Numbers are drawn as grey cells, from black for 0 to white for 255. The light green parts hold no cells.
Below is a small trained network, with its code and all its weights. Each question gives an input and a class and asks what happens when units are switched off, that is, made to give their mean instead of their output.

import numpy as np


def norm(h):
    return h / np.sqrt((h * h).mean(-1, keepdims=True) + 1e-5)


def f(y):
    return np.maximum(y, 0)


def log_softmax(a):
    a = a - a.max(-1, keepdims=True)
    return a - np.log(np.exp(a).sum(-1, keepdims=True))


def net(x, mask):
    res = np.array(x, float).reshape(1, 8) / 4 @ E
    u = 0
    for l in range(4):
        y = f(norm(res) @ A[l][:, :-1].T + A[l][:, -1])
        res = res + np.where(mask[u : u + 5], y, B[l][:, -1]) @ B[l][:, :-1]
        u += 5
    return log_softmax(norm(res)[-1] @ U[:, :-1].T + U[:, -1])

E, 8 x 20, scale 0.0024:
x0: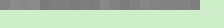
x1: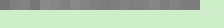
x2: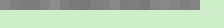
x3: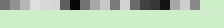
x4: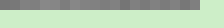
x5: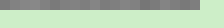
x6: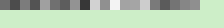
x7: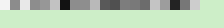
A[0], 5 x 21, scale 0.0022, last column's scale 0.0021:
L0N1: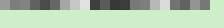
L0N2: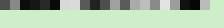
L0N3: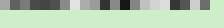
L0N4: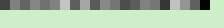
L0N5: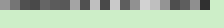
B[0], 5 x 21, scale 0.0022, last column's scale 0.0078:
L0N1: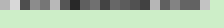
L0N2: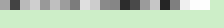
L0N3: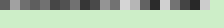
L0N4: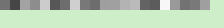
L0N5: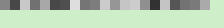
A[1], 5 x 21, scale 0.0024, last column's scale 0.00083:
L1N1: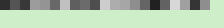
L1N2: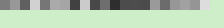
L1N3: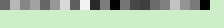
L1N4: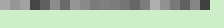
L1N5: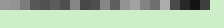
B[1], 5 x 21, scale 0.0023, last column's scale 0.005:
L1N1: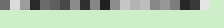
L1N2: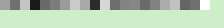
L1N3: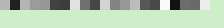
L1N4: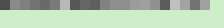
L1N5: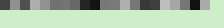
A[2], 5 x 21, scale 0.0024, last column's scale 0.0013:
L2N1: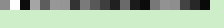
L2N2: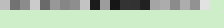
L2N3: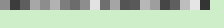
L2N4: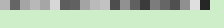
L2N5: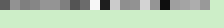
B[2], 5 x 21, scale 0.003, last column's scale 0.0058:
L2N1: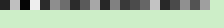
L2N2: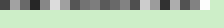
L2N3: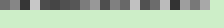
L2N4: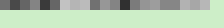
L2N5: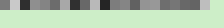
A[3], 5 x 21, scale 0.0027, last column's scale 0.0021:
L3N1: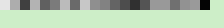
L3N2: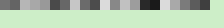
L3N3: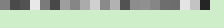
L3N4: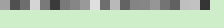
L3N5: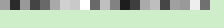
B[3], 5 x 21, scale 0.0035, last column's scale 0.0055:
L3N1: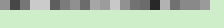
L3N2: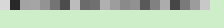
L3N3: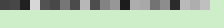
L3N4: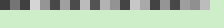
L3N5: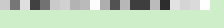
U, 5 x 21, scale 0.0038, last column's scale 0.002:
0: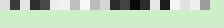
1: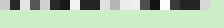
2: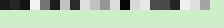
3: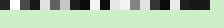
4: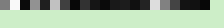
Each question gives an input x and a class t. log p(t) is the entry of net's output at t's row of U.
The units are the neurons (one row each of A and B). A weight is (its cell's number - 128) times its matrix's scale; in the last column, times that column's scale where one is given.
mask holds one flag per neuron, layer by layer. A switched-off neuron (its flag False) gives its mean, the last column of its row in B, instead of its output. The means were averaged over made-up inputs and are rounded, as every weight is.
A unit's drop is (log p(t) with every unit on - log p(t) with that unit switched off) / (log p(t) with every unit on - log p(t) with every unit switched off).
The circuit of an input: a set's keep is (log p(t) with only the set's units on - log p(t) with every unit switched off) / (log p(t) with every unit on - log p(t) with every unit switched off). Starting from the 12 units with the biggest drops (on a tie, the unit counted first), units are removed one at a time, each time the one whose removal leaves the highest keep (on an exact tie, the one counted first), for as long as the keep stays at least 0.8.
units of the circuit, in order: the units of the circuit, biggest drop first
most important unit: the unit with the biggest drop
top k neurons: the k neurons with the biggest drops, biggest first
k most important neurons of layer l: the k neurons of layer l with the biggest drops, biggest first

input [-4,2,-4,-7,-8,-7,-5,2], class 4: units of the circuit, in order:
[L0N1]
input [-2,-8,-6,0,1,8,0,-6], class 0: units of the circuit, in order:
[L0N2; L3N5]
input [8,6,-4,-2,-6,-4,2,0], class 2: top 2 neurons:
[L0N2; L1N2]
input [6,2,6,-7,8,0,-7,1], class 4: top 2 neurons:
[L0N1; L0N3]
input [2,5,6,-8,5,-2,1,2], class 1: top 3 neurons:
[L0N3; L0N5; L3N5]
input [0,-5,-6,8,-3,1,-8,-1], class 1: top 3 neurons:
[L0N2; L1N3; L3N5]
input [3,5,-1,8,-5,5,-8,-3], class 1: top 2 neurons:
[L0N2; L1N3]
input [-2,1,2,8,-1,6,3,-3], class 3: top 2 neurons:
[L0N2; L1N3]
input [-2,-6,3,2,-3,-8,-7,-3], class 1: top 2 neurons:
[L1N3; L0N2]
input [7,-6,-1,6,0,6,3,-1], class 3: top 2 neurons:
[L0N2; L1N1]
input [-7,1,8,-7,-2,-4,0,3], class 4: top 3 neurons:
[L0N3; L0N1; L1N3]
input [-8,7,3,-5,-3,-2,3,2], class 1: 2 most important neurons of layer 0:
[L0N3; L0N5]
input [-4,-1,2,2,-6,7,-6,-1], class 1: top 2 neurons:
[L0N2; L1N3]
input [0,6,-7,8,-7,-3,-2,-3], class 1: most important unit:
L0N2
